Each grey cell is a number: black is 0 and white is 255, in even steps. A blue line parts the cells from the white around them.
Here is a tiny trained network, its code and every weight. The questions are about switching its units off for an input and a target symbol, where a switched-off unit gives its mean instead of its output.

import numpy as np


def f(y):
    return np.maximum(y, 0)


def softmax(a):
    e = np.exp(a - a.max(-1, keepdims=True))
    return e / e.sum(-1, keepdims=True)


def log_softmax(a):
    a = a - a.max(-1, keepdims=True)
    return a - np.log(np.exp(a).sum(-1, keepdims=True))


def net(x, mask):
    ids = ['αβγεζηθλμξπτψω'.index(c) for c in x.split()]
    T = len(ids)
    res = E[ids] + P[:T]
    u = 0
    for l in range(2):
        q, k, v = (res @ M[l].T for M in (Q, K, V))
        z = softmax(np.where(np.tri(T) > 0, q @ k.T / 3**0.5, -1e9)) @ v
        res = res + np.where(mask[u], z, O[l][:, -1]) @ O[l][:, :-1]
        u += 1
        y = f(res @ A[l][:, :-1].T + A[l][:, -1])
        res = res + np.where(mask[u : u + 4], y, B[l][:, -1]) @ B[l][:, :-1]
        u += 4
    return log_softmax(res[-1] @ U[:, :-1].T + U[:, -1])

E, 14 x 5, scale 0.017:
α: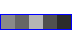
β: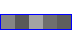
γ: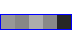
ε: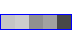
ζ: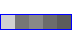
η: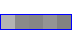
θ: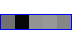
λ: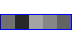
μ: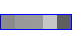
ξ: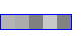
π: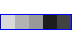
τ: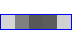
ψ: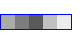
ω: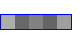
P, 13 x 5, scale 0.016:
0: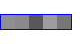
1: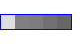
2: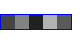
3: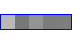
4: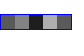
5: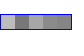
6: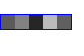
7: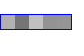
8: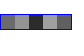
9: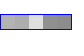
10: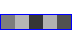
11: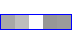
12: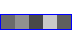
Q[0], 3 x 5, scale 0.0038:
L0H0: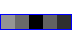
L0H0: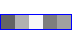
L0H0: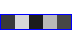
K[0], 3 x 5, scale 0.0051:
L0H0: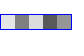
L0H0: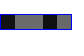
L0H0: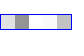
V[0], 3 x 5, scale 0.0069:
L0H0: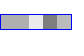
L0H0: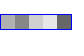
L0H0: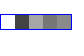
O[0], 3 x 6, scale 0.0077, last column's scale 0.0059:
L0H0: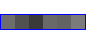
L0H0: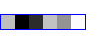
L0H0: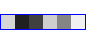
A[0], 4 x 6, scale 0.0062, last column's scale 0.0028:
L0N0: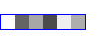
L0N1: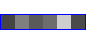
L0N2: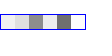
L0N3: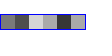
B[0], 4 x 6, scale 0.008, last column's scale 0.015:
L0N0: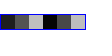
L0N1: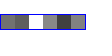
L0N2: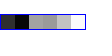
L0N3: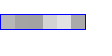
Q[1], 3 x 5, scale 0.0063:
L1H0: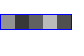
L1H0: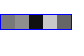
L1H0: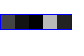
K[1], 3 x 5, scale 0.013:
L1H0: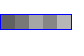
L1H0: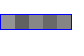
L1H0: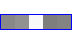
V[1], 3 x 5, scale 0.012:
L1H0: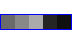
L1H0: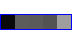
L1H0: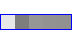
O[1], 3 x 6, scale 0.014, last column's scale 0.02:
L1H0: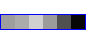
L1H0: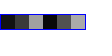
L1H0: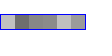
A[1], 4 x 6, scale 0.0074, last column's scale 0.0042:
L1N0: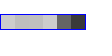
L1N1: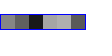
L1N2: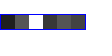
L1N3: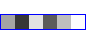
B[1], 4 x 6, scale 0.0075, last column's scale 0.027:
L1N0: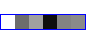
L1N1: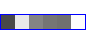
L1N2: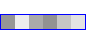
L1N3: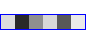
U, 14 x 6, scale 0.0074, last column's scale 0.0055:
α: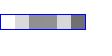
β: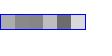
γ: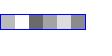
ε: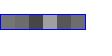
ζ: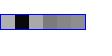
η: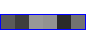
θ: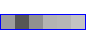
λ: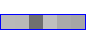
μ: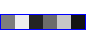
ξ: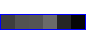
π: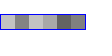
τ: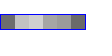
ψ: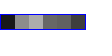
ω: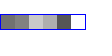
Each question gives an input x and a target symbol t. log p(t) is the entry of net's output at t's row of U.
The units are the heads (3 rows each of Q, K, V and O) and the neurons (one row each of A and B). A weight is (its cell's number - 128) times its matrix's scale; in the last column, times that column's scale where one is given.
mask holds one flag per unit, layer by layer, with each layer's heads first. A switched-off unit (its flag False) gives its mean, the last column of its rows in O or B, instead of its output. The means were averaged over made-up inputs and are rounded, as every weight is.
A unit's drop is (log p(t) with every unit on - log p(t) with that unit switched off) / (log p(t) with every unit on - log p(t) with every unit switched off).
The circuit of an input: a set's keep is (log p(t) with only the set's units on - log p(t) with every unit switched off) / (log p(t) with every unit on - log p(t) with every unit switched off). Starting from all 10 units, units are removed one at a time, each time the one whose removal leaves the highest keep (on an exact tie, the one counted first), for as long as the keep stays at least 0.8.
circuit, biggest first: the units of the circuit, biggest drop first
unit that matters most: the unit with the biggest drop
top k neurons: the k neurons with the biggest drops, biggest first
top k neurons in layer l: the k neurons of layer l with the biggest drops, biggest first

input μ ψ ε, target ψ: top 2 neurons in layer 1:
(L1N2 L1N3)
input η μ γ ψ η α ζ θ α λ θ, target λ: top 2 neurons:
(L0N3 L0N2)
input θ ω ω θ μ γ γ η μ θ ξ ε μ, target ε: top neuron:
(L1N2)
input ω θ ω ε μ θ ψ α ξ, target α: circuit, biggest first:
(L1H0 L0N2 L1N0)
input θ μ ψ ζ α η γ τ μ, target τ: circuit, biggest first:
(L1N2 L1H0 L0N0)
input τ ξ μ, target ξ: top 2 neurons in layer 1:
(L1N2 L1N3)
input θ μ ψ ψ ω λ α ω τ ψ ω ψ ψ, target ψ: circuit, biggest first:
(L1H0 L0N0 L0N2)
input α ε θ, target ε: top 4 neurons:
(L1N2 L0N0 L1N1 L0N2)
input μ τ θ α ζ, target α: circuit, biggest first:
(L1H0 L0N2)
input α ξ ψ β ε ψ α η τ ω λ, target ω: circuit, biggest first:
(L1H0 L0N0)
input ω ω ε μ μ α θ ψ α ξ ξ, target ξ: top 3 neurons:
(L0N2 L1N2 L0N0)
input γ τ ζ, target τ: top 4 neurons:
(L1N2 L0N0 L0N3 L0N2)
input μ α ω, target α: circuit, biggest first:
(L1H0 L0N2)
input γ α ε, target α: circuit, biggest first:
(L1H0 L1N0)
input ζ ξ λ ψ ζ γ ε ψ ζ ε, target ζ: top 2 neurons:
(L1N2 L1N3)
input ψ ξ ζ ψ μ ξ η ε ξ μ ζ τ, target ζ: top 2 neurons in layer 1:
(L1N3 L1N1)
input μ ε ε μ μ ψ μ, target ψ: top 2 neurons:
(L0N0 L1N2)
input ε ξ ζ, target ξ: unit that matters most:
L0N2
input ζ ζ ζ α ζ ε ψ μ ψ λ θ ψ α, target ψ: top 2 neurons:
(L0N2 L0N0)
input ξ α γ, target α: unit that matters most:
L1H0
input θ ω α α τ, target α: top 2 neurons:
(L0N2 L0N3)
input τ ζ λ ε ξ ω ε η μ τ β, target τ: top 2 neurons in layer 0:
(L0N0 L0N3)
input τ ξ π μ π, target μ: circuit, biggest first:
(L1H0 L1N3 L0N2)
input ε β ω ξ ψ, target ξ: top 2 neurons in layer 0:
(L0N2 L0N0)
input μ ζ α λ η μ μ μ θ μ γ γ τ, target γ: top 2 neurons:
(L0N3 L1N1)
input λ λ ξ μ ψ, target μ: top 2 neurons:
(L1N1 L0N2)
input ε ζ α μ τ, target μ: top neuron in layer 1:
(L1N1)
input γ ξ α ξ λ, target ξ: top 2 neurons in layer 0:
(L0N2 L0N0)
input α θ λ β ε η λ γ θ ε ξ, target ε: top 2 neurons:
(L0N2 L1N2)
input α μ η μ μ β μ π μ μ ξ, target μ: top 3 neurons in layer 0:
(L0N2 L0N3 L0N0)
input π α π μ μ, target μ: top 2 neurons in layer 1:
(L1N3 L1N1)
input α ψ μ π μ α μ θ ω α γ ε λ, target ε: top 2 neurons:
(L0N2 L1N2)
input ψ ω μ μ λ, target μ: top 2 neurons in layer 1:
(L1N3 L1N1)
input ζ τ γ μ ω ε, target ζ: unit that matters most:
L1N2
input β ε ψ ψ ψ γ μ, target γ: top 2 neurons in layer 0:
(L0N3 L0N0)
